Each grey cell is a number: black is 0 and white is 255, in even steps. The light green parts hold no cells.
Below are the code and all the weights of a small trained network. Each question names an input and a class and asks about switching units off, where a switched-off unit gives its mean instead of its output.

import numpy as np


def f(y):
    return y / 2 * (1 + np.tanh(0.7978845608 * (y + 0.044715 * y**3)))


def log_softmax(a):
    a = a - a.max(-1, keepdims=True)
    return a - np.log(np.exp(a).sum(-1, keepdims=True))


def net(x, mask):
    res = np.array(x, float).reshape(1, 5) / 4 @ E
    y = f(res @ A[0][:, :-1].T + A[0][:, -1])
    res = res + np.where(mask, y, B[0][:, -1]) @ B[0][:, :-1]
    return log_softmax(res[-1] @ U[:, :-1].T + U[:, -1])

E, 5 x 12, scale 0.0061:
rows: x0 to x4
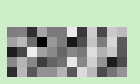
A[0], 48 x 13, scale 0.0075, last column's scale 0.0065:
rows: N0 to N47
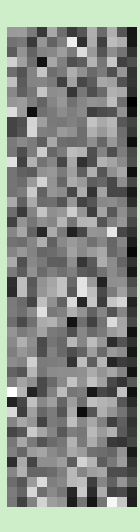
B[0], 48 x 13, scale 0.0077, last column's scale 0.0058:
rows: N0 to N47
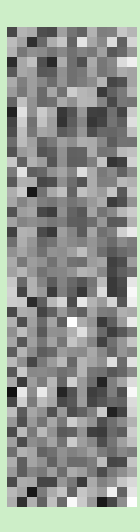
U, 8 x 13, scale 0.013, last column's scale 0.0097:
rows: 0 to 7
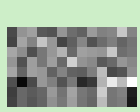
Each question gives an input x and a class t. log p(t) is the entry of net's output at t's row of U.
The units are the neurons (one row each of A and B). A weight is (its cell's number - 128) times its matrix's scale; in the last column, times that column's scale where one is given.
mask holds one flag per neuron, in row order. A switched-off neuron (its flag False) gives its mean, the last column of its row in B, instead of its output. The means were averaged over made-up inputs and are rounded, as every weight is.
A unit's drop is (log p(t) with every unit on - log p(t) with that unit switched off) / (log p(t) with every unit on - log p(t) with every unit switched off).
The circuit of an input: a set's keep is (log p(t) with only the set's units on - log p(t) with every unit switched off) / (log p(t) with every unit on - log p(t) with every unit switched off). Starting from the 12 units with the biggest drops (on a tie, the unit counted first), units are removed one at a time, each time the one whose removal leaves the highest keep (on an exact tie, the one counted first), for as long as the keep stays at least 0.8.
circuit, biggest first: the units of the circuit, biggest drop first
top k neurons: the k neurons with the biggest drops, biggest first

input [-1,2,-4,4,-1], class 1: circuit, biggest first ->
(N36)
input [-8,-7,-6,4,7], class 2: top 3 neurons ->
(N46; N33; N16)
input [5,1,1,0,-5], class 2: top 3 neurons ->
(N27; N1; N26)
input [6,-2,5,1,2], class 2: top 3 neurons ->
(N27; N1; N36)
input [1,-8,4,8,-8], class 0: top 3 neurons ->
(N18; N45; N12)
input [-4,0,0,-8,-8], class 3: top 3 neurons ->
(N47; N29; N6)
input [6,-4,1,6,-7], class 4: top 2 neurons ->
(N38; N13)
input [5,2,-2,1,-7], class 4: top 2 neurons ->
(N38; N13)
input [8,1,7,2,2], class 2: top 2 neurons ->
(N27; N1)
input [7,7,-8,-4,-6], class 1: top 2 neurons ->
(N36; N8)
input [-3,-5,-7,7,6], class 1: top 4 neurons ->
(N36; N8; N47; N29)
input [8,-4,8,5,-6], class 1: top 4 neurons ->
(N37; N9; N40; N10)
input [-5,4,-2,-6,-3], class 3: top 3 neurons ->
(N47; N29; N27)
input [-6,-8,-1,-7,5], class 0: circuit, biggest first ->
(N45)
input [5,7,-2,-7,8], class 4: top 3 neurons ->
(N26; N25; N43)
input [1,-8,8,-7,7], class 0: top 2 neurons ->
(N45; N18)
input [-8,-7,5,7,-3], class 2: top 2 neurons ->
(N46; N33)
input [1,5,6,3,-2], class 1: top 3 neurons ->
(N9; N37; N40)
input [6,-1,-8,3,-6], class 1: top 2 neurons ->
(N36; N8)
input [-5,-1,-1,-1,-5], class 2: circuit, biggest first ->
(N46)
